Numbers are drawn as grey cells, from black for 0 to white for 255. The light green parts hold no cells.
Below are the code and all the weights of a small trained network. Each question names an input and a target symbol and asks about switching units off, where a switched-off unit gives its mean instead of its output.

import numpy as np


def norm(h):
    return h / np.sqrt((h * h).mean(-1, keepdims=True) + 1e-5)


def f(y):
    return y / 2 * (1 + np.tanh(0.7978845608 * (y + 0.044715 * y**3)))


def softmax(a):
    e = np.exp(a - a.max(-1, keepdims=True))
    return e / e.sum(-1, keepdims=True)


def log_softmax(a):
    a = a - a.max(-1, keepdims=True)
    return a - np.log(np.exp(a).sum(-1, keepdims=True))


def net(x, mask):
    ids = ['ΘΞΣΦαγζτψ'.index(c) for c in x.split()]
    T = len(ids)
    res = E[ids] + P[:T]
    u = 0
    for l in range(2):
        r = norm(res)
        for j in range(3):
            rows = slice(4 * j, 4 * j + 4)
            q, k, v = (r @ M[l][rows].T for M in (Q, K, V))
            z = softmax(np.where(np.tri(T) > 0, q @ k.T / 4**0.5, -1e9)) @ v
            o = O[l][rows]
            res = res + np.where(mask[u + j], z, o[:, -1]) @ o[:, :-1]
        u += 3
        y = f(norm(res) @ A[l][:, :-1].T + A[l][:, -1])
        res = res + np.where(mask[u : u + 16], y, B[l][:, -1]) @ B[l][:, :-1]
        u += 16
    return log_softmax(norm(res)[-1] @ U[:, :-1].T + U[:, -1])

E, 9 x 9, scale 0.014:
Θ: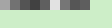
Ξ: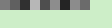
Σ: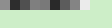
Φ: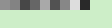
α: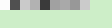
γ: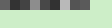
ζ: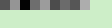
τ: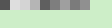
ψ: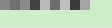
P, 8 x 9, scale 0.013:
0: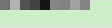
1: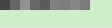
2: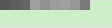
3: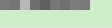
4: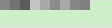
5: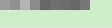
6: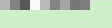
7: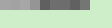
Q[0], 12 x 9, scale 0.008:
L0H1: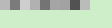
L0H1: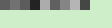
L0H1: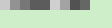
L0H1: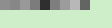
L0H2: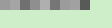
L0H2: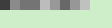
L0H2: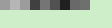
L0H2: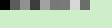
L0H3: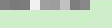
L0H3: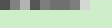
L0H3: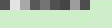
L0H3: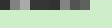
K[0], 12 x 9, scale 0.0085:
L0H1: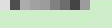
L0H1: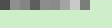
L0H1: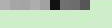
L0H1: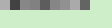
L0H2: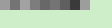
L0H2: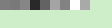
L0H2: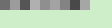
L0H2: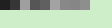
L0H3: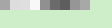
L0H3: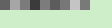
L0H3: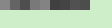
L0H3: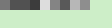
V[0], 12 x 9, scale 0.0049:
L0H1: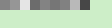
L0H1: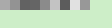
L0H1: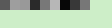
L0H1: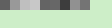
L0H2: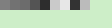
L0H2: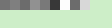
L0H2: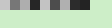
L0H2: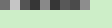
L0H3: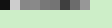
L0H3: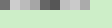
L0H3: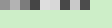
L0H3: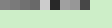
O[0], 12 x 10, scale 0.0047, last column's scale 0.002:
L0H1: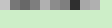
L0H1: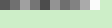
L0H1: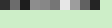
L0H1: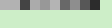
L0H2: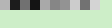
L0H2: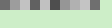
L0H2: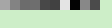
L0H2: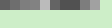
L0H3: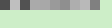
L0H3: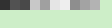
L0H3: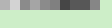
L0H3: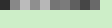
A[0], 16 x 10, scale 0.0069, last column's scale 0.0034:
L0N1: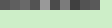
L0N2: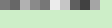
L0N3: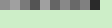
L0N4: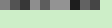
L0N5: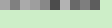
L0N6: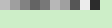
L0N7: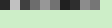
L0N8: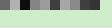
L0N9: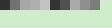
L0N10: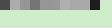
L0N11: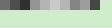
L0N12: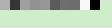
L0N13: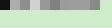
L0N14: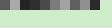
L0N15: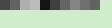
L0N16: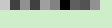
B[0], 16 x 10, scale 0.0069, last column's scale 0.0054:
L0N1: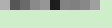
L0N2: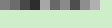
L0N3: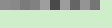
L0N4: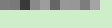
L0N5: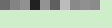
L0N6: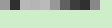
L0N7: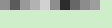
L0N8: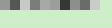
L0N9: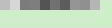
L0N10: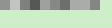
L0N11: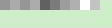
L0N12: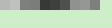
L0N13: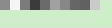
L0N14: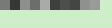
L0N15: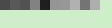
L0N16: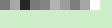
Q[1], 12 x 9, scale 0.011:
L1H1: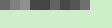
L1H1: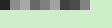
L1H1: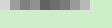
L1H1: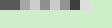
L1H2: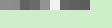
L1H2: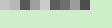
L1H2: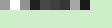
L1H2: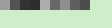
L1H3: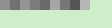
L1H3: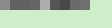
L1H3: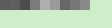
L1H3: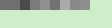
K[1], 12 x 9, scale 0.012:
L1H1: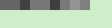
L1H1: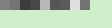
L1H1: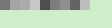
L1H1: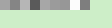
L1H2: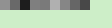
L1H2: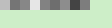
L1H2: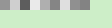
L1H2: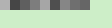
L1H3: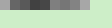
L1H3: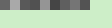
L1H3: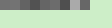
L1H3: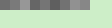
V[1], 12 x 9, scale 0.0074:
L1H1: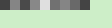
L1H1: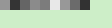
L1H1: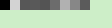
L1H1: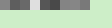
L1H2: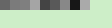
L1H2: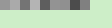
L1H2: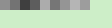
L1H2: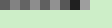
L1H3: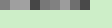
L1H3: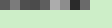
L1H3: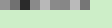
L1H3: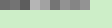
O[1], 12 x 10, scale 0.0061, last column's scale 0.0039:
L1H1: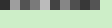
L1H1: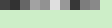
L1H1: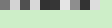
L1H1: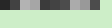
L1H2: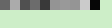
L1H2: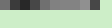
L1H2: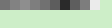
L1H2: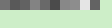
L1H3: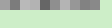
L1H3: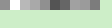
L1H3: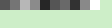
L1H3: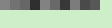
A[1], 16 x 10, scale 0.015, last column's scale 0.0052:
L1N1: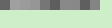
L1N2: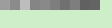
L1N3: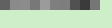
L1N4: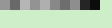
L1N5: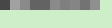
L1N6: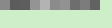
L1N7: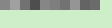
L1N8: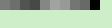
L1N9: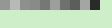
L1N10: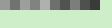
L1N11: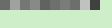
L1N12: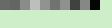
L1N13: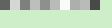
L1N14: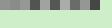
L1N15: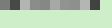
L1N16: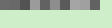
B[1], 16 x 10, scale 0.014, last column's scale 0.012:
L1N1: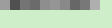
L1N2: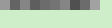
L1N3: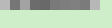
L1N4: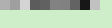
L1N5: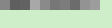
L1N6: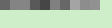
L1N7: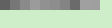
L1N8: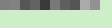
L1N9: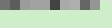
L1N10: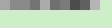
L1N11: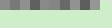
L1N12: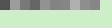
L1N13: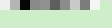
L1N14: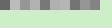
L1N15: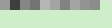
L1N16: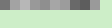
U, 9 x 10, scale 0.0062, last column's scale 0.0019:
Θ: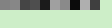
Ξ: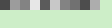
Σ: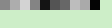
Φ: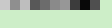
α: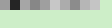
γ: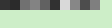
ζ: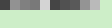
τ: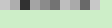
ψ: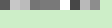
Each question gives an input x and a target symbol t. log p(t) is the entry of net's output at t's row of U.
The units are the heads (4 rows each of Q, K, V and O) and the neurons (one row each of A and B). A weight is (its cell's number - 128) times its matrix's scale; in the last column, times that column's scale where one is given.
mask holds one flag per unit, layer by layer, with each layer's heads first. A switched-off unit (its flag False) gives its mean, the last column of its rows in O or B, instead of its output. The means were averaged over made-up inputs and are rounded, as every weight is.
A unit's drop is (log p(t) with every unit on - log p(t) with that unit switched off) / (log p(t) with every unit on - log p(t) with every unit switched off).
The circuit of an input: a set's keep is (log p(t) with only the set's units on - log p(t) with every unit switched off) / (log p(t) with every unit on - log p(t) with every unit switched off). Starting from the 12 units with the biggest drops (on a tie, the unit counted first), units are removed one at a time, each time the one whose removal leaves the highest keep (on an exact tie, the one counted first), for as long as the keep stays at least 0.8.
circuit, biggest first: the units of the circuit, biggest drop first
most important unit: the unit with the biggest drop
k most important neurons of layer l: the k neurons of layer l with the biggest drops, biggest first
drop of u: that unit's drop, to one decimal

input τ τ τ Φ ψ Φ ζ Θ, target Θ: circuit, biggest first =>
L1H2, L1N13, L1N4
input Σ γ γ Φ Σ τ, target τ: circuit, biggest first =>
L1H2, L1N13
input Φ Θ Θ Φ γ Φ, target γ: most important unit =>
L0H2
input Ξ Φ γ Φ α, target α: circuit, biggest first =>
L1H1, L1N15
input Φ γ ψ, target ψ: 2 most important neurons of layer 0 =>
L0N1, L0N13
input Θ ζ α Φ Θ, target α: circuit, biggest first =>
L1H1, L1N15
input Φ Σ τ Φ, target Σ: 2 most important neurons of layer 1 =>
L1N13, L1N4
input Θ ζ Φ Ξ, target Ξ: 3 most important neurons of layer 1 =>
L1N16, L1N13, L1N4
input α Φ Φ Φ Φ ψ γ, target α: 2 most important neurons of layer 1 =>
L1N15, L1N13
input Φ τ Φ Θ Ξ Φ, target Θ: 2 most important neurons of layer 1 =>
L1N13, L1N8
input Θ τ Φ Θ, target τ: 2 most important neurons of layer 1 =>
L1N9, L1N4
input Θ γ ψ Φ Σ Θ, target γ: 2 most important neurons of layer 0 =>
L0N16, L0N11
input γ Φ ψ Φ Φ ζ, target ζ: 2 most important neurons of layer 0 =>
L0N7, L0N1
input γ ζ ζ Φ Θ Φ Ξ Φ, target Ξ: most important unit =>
L1H2
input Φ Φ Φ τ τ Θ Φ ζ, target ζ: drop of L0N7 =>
0.7
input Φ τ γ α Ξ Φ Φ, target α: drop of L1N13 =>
0.1
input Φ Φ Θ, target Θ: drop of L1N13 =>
0.1
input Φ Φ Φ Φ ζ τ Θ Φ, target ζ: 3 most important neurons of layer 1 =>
L1N13, L1N4, L1N7
